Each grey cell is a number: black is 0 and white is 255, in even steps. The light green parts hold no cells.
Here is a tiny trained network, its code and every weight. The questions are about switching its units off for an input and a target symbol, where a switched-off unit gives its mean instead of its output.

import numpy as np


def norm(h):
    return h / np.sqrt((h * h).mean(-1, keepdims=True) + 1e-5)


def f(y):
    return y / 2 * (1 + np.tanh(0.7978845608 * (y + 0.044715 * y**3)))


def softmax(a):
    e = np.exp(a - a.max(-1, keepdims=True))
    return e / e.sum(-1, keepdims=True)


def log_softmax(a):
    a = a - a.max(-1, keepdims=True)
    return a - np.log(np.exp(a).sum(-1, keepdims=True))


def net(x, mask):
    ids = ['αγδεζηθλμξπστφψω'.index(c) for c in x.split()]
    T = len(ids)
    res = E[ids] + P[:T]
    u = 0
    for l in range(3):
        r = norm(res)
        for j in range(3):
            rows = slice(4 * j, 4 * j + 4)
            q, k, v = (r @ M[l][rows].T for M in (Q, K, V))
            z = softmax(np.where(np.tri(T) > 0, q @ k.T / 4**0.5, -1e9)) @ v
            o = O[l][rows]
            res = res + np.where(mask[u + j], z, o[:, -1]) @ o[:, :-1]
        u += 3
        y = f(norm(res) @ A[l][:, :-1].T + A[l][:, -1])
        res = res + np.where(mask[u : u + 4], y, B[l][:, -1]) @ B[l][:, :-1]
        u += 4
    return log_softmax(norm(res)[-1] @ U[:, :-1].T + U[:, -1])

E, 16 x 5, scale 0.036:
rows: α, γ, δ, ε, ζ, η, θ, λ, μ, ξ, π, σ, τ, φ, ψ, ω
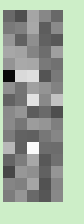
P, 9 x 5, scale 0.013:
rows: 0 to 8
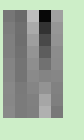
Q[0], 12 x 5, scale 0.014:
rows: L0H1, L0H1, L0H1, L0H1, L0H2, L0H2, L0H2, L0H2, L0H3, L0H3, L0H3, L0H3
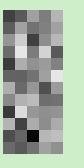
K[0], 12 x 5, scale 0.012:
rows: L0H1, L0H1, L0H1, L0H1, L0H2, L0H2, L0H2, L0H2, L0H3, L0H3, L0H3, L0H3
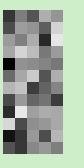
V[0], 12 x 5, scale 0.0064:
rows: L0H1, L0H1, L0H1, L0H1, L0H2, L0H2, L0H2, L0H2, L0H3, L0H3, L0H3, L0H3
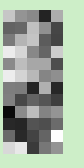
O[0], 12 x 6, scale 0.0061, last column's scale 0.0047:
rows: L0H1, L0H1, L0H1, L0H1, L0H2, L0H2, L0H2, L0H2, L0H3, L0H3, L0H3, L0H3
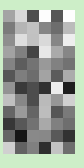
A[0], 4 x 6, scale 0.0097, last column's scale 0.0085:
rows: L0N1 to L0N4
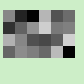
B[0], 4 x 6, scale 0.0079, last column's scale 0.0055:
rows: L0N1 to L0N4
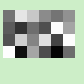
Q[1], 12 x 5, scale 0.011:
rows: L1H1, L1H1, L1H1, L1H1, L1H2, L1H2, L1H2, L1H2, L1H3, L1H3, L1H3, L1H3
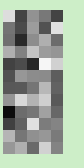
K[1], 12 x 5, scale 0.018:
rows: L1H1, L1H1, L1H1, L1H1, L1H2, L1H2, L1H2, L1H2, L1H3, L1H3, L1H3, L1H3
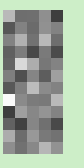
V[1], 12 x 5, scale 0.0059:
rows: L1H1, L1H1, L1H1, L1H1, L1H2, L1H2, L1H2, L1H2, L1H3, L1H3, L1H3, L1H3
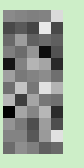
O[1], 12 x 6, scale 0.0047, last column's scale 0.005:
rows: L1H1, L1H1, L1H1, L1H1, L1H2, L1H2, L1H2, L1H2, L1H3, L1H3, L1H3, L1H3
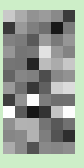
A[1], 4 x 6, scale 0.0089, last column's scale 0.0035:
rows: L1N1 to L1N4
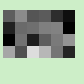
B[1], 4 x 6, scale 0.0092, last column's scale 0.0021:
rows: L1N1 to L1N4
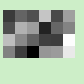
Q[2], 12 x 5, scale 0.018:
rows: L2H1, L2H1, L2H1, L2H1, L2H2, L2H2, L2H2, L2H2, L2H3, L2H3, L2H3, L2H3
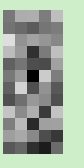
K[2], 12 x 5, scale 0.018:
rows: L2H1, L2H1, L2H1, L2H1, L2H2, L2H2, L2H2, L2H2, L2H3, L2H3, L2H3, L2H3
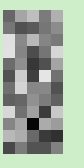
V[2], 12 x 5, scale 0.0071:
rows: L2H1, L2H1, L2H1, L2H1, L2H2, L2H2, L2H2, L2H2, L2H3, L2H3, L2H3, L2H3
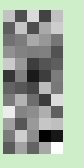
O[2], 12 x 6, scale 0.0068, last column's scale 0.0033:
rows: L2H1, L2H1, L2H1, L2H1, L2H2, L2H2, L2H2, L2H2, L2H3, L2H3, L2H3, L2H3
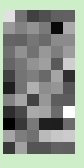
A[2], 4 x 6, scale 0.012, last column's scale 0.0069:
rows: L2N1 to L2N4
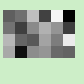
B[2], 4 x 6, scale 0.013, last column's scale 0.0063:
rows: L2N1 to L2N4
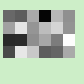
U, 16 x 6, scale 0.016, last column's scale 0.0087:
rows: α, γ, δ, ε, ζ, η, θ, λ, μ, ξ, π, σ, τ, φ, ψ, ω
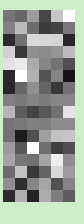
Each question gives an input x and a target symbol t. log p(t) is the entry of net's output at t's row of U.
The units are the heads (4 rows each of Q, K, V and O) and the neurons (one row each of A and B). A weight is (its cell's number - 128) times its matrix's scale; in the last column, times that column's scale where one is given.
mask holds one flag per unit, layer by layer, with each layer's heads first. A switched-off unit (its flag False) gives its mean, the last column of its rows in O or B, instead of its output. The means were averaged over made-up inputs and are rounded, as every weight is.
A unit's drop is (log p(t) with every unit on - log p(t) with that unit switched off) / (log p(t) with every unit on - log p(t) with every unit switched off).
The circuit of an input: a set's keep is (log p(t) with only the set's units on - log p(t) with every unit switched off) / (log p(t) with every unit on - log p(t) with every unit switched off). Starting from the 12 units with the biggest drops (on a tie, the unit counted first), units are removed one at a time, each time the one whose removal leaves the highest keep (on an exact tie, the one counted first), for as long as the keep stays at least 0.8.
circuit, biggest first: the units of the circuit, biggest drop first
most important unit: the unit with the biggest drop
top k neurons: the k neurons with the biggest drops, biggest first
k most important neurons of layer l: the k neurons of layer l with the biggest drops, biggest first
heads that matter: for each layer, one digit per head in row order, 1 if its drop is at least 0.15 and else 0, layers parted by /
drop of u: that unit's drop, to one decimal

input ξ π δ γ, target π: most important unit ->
L0H1
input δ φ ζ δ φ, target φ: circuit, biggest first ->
[L2H3 L1N3]
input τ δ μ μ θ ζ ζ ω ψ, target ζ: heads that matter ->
001 / 000 / 000
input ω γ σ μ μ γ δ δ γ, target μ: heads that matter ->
000 / 000 / 101
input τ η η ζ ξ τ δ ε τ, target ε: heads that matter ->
001 / 000 / 001
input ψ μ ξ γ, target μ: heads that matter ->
000 / 000 / 111
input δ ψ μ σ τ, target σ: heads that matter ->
000 / 010 / 111
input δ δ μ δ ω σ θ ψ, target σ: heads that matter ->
000 / 000 / 001
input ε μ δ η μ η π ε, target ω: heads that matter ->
110 / 000 / 001
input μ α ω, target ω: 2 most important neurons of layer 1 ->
[L1N2 L1N3]
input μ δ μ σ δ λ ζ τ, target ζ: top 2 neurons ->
[L2N3 L0N3]
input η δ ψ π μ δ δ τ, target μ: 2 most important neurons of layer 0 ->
[L0N3 L0N1]
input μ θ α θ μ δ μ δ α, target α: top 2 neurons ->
[L0N2 L2N1]
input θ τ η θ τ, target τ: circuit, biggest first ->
[L2H3]
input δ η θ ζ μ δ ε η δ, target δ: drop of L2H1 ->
0.1
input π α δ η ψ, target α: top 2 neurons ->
[L1N3 L2N1]
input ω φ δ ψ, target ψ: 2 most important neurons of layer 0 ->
[L0N3 L0N2]
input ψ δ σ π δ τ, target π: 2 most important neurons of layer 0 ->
[L0N1 L0N3]
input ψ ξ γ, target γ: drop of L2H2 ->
0.2
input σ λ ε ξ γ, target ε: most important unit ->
L0H3
